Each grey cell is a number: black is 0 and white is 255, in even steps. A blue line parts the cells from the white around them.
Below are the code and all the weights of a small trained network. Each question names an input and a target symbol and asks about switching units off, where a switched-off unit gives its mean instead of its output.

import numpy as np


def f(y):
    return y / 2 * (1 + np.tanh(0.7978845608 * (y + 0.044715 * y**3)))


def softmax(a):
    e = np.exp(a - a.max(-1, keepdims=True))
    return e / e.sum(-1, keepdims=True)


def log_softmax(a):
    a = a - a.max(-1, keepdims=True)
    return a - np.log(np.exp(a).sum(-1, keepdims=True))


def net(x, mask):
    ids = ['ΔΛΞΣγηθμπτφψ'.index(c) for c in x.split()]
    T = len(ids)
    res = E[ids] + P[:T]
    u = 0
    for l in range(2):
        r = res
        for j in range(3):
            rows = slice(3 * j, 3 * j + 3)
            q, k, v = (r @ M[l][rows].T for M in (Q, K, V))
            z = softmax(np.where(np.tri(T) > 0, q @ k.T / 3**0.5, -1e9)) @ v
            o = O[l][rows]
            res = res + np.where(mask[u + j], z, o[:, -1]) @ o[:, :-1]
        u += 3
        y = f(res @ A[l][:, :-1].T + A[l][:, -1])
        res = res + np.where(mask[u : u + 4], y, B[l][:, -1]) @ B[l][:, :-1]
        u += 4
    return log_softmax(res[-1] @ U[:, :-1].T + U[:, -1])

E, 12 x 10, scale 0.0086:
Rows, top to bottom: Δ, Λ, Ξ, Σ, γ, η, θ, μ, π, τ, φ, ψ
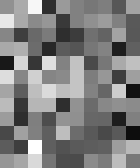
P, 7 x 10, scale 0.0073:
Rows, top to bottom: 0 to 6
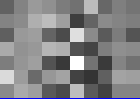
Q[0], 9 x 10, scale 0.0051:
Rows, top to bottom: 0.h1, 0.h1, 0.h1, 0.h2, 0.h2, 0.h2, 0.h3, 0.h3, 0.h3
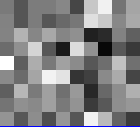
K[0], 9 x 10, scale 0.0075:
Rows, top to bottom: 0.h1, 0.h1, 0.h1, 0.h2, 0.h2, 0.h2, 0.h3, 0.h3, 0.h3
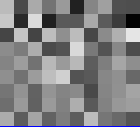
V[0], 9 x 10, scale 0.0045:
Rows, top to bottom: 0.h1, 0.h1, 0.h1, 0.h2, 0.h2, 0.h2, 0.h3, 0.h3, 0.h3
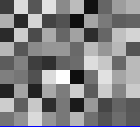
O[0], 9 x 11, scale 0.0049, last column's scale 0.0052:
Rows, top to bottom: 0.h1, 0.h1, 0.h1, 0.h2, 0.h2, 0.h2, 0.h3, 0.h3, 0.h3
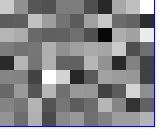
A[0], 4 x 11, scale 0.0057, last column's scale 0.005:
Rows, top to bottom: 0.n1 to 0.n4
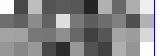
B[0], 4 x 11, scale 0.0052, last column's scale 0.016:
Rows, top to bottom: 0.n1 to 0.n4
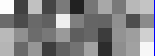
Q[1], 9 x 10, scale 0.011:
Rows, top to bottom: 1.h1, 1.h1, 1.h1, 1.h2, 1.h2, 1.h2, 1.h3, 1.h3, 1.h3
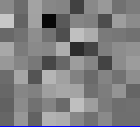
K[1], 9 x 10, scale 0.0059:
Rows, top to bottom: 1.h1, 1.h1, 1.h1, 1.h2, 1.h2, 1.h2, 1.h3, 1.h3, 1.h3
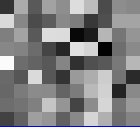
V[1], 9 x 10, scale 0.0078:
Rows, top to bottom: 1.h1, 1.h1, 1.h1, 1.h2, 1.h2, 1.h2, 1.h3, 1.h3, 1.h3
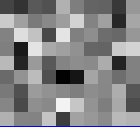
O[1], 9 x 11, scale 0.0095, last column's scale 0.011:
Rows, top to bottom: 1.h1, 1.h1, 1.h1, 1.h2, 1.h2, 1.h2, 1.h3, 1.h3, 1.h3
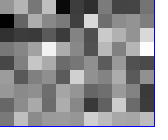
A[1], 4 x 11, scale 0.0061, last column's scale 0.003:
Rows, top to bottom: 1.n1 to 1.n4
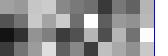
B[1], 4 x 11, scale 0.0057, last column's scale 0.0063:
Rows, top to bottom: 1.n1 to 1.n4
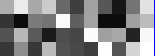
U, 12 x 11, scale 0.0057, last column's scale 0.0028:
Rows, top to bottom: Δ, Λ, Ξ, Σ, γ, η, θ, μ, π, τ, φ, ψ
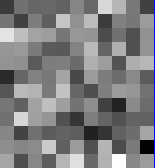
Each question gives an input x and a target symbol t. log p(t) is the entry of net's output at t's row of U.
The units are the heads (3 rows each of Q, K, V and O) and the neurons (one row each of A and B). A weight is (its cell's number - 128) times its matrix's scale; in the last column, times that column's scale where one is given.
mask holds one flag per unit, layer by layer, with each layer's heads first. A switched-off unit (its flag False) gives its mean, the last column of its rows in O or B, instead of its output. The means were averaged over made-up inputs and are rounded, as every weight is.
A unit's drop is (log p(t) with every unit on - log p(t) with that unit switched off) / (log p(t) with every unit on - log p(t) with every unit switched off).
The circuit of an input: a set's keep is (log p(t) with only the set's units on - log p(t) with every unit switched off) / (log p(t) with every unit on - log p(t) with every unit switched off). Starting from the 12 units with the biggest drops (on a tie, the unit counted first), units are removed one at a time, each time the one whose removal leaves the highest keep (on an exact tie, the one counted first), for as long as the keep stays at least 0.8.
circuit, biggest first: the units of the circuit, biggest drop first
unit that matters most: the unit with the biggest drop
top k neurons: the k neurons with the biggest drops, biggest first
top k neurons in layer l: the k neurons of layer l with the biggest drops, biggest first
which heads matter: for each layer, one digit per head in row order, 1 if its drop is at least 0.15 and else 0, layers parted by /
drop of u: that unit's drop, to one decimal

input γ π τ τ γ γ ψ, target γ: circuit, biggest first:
[0.h1, 1.h3, 1.h2, 0.h3]
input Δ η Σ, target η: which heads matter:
110 / 110
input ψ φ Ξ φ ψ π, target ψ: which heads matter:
000 / 100
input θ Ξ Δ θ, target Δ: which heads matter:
010 / 110
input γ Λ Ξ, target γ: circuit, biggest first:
[0.h1, 1.h2, 1.h3, 0.h3]
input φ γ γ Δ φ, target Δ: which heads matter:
000 / 110
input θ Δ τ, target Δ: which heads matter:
000 / 110
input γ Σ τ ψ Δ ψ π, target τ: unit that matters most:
0.h1
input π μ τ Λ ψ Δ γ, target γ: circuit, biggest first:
[0.h1, 1.h3, 1.h2]
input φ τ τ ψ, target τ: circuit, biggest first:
[1.h3, 0.n2, 0.h3]
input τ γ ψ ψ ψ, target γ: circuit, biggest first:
[0.h1, 1.h2, 1.h3, 0.h3]
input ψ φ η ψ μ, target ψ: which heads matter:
010 / 100
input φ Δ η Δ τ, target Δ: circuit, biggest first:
[1.h1, 1.h2, 1.n4, 0.n1]
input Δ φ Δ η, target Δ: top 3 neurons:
[1.n4, 0.n4, 1.n3]
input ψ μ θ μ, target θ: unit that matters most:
1.h3
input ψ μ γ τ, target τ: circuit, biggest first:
[0.h1, 0.n2, 1.h3]
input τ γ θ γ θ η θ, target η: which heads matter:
000 / 110
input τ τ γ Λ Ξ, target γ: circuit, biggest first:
[0.h1, 0.h3, 1.h3, 1.h2]
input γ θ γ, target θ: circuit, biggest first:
[1.h2, 0.h2, 1.h3]
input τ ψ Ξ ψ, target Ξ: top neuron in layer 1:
[1.n1]
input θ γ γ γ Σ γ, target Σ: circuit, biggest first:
[1.h2, 1.n3, 0.h2]
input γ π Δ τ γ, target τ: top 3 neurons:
[0.n1, 0.n2, 0.n4]
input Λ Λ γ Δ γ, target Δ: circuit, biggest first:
[0.n1, 1.h1, 1.n4]
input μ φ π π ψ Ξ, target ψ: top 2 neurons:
[0.n4, 0.n1]
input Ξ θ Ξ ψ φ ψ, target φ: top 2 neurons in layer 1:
[1.n4, 1.n1]
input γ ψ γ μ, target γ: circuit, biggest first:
[0.h1, 1.h3, 1.h2, 0.h3]
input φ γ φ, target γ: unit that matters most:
1.h2
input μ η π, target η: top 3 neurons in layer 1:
[1.n2, 1.n3, 1.n4]
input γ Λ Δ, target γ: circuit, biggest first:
[0.h1, 1.h2, 1.h3, 0.h3]
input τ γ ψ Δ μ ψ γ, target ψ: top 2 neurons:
[0.n1, 1.n1]
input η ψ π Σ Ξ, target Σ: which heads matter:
000 / 010
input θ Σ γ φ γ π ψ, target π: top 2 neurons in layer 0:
[0.n1, 0.n2]
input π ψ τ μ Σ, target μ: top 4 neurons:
[1.n2, 0.n1, 1.n1, 0.n3]
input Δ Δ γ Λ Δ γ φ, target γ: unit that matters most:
1.h3
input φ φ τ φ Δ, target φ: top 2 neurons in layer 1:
[1.n4, 1.n1]
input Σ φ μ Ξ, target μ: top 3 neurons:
[1.n2, 1.n1, 0.n4]
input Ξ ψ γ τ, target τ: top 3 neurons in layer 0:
[0.n2, 0.n1, 0.n3]
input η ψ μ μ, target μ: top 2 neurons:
[1.n2, 1.n1]
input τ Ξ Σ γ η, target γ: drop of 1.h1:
0.0
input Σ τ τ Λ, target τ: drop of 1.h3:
0.7
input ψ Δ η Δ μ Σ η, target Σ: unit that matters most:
1.h2
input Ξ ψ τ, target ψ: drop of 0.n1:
0.3
